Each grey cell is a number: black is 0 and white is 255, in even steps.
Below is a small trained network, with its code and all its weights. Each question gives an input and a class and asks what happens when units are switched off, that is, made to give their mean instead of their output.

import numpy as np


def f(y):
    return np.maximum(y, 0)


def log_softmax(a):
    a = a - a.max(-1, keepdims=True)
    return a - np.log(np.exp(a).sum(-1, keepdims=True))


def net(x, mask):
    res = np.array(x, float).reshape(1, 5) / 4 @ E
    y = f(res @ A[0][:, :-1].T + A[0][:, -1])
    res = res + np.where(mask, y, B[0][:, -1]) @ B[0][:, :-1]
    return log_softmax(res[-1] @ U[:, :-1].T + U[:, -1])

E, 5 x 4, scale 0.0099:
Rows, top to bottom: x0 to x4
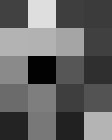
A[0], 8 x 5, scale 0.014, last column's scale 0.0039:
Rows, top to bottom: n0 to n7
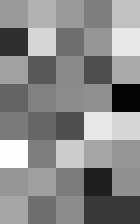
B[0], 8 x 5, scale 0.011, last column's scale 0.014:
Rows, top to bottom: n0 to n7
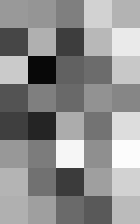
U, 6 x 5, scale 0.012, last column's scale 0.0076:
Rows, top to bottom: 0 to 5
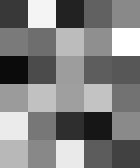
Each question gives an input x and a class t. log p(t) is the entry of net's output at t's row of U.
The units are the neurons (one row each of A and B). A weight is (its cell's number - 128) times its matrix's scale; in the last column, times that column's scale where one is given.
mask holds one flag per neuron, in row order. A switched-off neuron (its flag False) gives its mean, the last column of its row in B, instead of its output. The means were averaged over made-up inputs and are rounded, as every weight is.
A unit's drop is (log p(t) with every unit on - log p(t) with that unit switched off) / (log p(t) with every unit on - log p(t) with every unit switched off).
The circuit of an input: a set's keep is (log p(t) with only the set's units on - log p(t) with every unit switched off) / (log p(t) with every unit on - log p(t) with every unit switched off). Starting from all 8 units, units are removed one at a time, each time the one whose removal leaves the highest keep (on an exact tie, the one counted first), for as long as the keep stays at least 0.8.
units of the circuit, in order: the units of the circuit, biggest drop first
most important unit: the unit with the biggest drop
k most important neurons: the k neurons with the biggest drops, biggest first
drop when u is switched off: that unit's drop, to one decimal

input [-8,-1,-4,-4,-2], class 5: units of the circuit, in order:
(n5)
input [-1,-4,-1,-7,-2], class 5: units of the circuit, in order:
(n1; n5)
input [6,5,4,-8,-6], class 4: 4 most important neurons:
(n6; n7; n2; n4)
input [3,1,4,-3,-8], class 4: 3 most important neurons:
(n6; n2; n7)
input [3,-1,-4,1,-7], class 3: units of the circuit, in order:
(n0; n4)
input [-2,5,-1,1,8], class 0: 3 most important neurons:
(n5; n2; n1)
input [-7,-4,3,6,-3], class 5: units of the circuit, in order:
(n1; n5)
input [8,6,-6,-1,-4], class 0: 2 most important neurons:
(n1; n5)
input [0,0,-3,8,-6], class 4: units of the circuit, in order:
(n6; n4)
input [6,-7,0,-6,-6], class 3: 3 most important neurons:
(n4; n2; n0)
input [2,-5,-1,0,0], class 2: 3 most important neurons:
(n4; n6; n7)
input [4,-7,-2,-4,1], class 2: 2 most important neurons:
(n4; n6)
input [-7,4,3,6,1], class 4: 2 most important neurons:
(n2; n4)
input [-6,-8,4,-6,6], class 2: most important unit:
n4
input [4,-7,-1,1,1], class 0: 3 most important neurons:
(n1; n5; n2)
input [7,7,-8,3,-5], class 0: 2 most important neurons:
(n1; n5)
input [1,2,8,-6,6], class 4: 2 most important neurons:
(n5; n1)
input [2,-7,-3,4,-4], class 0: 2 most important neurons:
(n5; n2)
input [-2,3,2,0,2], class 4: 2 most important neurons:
(n5; n4)
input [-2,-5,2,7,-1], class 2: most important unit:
n6
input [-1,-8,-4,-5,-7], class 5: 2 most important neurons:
(n5; n1)
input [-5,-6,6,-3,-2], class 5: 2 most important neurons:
(n1; n5)
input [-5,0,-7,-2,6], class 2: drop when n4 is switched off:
0.7
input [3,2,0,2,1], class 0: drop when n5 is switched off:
0.1
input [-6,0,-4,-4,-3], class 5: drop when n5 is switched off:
0.5
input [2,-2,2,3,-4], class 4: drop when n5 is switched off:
0.0
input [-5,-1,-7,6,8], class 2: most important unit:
n4
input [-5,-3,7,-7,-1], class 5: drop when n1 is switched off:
0.2
